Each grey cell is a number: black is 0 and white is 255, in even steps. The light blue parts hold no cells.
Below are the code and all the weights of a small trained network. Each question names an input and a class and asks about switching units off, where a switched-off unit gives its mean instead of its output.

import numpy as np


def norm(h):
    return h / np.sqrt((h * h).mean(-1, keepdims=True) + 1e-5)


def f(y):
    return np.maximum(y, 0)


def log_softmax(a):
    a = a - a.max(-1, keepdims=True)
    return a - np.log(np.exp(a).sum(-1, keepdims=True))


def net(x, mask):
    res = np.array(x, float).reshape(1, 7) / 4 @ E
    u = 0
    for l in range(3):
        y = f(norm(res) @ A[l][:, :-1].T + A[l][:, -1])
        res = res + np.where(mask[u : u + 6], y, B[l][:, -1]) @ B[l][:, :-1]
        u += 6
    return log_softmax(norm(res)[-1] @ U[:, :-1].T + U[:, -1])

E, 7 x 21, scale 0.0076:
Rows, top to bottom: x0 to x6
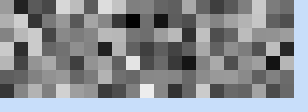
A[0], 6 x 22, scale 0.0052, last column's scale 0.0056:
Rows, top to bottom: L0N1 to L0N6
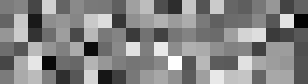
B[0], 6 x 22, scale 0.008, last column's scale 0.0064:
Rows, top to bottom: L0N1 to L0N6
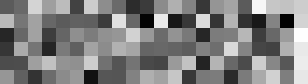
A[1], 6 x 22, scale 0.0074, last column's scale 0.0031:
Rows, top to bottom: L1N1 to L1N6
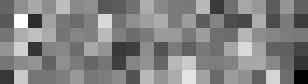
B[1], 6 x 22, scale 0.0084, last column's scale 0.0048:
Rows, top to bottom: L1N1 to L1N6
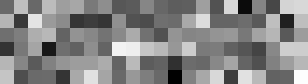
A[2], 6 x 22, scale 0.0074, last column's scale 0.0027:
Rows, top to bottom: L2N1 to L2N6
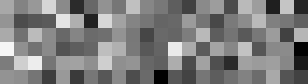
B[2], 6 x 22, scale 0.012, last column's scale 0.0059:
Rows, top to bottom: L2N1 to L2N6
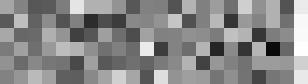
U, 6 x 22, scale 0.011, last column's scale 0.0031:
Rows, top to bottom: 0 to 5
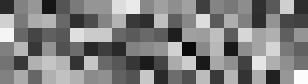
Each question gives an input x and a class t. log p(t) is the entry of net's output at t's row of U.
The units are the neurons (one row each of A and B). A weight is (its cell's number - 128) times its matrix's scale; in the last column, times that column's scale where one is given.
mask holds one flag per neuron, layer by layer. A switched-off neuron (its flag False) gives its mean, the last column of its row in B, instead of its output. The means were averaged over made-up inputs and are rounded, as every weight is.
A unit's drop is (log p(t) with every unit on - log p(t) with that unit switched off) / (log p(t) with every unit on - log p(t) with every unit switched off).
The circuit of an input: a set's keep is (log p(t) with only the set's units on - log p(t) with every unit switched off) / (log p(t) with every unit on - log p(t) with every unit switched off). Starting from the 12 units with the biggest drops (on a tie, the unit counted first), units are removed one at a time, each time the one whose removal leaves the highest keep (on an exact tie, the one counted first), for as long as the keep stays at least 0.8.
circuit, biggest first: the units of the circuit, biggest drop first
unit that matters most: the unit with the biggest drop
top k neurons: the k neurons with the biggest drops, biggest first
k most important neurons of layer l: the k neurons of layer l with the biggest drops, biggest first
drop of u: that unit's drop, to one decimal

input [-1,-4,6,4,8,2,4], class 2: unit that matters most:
L2N1
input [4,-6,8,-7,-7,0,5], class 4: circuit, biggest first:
[L0N5, L2N5]
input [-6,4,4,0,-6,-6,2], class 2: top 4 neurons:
[L1N6, L2N2, L1N5, L0N1]
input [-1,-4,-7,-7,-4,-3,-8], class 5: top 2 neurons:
[L2N4, L0N5]
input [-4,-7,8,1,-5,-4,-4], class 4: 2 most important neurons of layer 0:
[L0N5, L0N3]
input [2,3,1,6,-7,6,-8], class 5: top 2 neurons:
[L2N4, L0N2]
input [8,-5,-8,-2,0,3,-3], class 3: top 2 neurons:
[L2N2, L0N5]
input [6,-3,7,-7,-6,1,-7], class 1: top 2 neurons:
[L1N2, L0N2]
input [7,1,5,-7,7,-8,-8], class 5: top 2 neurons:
[L2N4, L1N6]
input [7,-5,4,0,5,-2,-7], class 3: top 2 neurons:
[L2N2, L1N6]
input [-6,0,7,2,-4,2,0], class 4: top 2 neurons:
[L0N5, L2N2]
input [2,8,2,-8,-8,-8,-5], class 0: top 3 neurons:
[L0N3, L1N4, L2N1]
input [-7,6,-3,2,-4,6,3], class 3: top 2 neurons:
[L0N6, L0N4]
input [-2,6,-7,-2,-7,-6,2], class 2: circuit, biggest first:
[L1N6]
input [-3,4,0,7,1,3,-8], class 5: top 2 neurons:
[L2N4, L0N2]
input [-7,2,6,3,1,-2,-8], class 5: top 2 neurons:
[L2N4, L2N2]
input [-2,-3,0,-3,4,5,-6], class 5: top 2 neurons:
[L2N4, L1N6]
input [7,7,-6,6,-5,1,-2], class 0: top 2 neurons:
[L2N6, L0N2]
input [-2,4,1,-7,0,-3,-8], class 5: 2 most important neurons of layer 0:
[L0N3, L0N4]
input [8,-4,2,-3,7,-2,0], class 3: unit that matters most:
L2N2
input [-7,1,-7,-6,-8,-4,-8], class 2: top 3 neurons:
[L1N6, L2N2, L0N5]
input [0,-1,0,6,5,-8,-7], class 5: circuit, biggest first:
[L2N4, L0N2]
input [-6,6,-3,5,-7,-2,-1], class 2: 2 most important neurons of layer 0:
[L0N2, L0N4]
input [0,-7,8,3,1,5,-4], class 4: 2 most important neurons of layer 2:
[L2N5, L2N6]
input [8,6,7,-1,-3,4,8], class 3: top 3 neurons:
[L2N2, L2N4, L0N4]
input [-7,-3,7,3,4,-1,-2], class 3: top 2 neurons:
[L0N6, L0N1]
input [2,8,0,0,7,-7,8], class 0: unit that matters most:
L1N4
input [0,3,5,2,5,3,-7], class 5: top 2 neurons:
[L2N4, L1N6]
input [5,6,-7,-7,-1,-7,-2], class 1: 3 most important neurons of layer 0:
[L0N2, L0N5, L0N4]
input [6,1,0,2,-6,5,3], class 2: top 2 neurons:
[L1N6, L0N6]
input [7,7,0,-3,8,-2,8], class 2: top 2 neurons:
[L2N1, L2N4]
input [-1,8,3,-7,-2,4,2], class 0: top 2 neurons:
[L0N3, L1N4]
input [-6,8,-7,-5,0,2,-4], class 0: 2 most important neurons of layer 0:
[L0N3, L0N5]
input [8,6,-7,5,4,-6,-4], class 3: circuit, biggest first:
[L2N2]
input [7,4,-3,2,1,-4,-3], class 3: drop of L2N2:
1.1
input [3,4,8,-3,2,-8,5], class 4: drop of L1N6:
0.0
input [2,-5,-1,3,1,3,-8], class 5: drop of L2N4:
0.8
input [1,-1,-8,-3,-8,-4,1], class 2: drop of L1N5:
0.1
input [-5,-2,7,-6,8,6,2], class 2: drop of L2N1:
1.2
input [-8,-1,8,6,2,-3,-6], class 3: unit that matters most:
L0N6
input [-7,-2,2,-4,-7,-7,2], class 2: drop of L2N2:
0.2
